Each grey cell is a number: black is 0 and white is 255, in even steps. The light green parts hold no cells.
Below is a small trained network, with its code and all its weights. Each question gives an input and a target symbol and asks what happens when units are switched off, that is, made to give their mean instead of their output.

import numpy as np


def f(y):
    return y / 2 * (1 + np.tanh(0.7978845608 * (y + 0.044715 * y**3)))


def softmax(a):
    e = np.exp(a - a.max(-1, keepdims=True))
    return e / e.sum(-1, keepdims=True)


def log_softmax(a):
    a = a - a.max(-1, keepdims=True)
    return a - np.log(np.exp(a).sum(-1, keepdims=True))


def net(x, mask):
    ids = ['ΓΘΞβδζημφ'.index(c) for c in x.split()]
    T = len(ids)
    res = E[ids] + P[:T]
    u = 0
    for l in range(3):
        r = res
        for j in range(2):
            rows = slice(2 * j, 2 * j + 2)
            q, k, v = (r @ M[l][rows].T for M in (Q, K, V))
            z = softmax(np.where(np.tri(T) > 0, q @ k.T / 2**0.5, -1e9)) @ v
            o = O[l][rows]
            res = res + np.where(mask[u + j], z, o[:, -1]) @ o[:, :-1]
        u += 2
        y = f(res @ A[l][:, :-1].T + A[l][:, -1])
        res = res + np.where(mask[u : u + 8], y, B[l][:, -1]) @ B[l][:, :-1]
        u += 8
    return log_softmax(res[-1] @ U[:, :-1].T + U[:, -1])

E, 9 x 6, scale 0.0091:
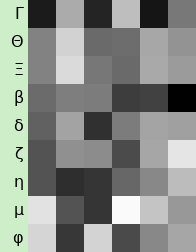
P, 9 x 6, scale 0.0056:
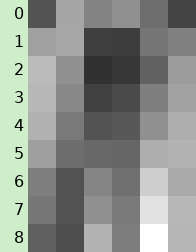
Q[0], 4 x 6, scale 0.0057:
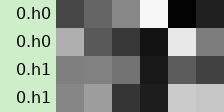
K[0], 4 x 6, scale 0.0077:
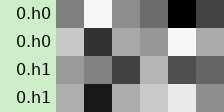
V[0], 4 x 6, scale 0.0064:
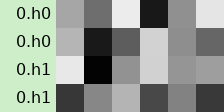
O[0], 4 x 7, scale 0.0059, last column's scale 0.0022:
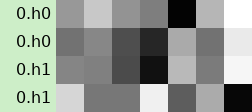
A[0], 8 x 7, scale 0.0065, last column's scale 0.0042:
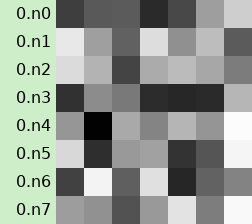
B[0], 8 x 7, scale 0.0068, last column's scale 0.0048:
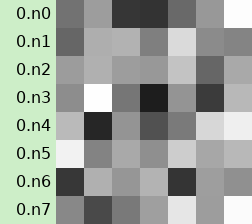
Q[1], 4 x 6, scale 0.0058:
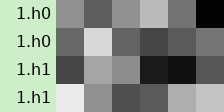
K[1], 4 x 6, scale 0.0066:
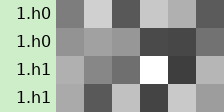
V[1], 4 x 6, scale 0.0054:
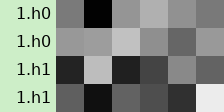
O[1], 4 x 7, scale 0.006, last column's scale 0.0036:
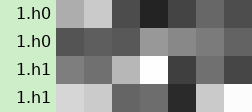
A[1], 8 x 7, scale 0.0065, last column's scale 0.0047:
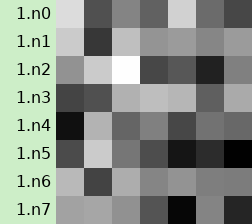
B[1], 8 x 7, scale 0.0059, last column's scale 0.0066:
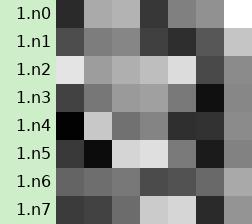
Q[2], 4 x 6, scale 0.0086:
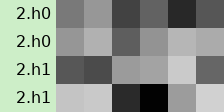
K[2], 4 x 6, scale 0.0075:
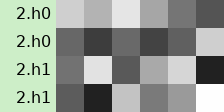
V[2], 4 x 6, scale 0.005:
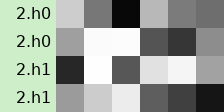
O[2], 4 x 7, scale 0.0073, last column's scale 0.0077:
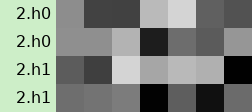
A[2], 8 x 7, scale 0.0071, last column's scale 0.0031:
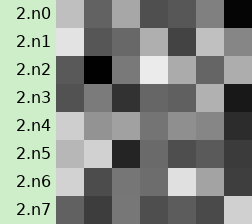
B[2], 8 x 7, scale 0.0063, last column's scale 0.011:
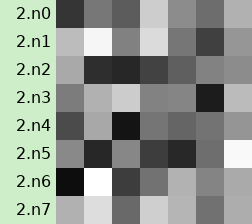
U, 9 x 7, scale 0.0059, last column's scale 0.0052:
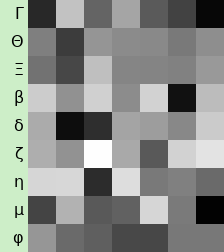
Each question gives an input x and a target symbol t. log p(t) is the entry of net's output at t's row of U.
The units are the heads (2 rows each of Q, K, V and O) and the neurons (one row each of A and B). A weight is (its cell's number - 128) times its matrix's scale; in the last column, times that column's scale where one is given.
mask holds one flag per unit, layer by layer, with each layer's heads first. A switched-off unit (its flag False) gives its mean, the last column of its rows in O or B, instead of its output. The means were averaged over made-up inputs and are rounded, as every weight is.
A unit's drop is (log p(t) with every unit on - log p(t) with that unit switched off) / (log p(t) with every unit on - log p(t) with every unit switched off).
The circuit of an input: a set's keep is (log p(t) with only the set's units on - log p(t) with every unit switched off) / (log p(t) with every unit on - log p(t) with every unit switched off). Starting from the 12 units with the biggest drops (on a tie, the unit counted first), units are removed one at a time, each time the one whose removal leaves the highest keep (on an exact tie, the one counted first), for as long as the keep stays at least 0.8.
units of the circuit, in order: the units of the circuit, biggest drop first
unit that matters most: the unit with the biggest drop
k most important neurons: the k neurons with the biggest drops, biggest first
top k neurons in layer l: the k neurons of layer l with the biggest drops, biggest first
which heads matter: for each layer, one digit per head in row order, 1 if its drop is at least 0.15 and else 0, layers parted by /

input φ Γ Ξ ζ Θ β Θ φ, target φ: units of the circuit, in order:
[2.h1 1.n1 0.n4 1.n6]
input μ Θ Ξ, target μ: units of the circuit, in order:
[0.h0 2.h1 0.n7 2.n6]
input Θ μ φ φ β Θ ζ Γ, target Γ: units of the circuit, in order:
[0.n6 1.n4 0.n4]
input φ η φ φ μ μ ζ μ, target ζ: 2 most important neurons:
[1.n0 1.n1]
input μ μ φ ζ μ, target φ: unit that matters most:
1.h0
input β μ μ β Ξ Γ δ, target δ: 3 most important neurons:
[2.n2 0.n3 0.n5]
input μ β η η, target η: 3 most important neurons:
[2.n1 1.n1 0.n5]
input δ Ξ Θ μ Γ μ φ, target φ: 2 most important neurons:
[0.n4 2.n5]
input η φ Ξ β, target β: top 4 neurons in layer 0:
[0.n3 0.n7 0.n4 0.n6]
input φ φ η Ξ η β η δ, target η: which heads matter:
00 / 00 / 01
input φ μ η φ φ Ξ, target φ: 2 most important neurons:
[2.n5 0.n4]
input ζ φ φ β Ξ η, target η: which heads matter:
10 / 00 / 01
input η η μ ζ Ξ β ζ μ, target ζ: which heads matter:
11 / 11 / 01
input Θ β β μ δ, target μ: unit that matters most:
0.h1
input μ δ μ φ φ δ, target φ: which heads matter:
00 / 00 / 01
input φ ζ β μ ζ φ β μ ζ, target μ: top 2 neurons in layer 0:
[0.n7 0.n0]
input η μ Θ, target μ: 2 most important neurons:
[0.n7 2.n6]
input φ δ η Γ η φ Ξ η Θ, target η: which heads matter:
10 / 01 / 11
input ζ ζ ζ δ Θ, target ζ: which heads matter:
10 / 00 / 01
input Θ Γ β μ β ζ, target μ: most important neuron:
[2.n6]
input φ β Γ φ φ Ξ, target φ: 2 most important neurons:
[2.n5 0.n5]
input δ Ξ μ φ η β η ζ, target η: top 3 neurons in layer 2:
[2.n1 2.n5 2.n6]
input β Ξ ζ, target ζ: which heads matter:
10 / 00 / 01
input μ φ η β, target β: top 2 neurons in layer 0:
[0.n3 0.n4]
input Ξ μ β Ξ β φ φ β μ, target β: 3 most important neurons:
[0.n3 1.n3 2.n7]
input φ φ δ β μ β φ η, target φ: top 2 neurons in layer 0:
[0.n4 0.n0]
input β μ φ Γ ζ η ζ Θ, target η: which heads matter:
00 / 01 / 01
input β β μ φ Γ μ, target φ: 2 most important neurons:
[0.n4 1.n1]
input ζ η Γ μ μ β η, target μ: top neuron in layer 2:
[2.n6]
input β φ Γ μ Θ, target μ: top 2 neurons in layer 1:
[1.n0 1.n4]
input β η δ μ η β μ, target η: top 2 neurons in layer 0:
[0.n0 0.n4]
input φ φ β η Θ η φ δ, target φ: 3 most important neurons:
[0.n4 2.n5 0.n5]
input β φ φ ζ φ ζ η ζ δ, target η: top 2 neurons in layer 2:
[2.n1 2.n5]
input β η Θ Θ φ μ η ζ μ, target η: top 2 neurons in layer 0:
[0.n0 0.n7]
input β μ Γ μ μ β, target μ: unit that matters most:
0.h0
